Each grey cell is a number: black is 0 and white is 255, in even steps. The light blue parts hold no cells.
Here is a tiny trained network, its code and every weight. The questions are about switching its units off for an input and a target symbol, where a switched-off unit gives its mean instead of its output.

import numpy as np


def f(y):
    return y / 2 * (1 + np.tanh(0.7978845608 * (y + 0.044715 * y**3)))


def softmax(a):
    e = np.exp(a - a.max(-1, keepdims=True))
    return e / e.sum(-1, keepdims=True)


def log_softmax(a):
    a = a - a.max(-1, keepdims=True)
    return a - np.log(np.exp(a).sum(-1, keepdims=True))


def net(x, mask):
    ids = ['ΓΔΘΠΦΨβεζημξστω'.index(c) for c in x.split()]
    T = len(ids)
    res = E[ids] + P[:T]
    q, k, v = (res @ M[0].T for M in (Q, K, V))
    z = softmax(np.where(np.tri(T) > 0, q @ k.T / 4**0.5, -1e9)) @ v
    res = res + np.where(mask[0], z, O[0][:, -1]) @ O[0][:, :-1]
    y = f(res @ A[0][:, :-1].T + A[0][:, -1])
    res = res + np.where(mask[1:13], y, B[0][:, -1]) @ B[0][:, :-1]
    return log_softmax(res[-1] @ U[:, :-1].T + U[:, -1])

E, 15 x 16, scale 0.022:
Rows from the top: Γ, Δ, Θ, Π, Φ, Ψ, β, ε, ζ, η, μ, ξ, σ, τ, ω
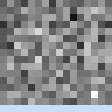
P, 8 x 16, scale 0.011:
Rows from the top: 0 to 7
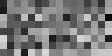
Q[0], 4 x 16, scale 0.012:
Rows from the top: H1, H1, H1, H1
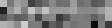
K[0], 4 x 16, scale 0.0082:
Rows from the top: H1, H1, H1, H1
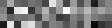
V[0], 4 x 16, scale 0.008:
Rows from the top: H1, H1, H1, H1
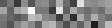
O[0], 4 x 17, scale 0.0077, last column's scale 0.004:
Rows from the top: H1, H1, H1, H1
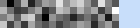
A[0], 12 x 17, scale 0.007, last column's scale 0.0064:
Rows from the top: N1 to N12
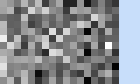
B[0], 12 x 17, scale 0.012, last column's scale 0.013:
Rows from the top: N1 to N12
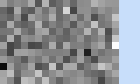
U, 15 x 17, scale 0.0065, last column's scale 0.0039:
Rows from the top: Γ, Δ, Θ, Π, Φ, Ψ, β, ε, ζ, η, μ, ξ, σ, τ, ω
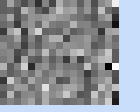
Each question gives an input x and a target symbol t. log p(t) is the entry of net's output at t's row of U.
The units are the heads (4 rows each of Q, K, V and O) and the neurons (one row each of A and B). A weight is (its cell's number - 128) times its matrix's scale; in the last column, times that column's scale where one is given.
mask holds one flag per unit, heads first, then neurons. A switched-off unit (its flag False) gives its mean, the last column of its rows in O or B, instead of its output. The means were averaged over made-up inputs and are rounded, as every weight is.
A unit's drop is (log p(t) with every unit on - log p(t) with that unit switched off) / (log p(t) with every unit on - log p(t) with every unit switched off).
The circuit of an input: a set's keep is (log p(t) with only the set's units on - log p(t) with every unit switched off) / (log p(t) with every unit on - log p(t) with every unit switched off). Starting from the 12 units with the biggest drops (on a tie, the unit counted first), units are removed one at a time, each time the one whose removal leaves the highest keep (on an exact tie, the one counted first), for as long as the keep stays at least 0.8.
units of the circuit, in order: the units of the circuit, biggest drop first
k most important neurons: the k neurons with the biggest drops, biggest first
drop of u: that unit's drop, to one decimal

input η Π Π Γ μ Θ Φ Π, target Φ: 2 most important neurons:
(N7 N2)
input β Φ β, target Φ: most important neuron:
(N7)
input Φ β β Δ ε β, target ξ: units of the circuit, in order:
(H1 N10 N6)
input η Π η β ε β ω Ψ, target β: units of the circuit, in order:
(H1 N7)
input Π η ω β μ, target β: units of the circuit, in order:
(N7 H1)
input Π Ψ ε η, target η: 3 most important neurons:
(N5 N3 N10)
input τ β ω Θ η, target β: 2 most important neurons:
(N7 N2)
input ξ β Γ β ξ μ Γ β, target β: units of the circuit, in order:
(N7 H1)
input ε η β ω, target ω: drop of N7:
0.1
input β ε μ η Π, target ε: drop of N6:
0.0
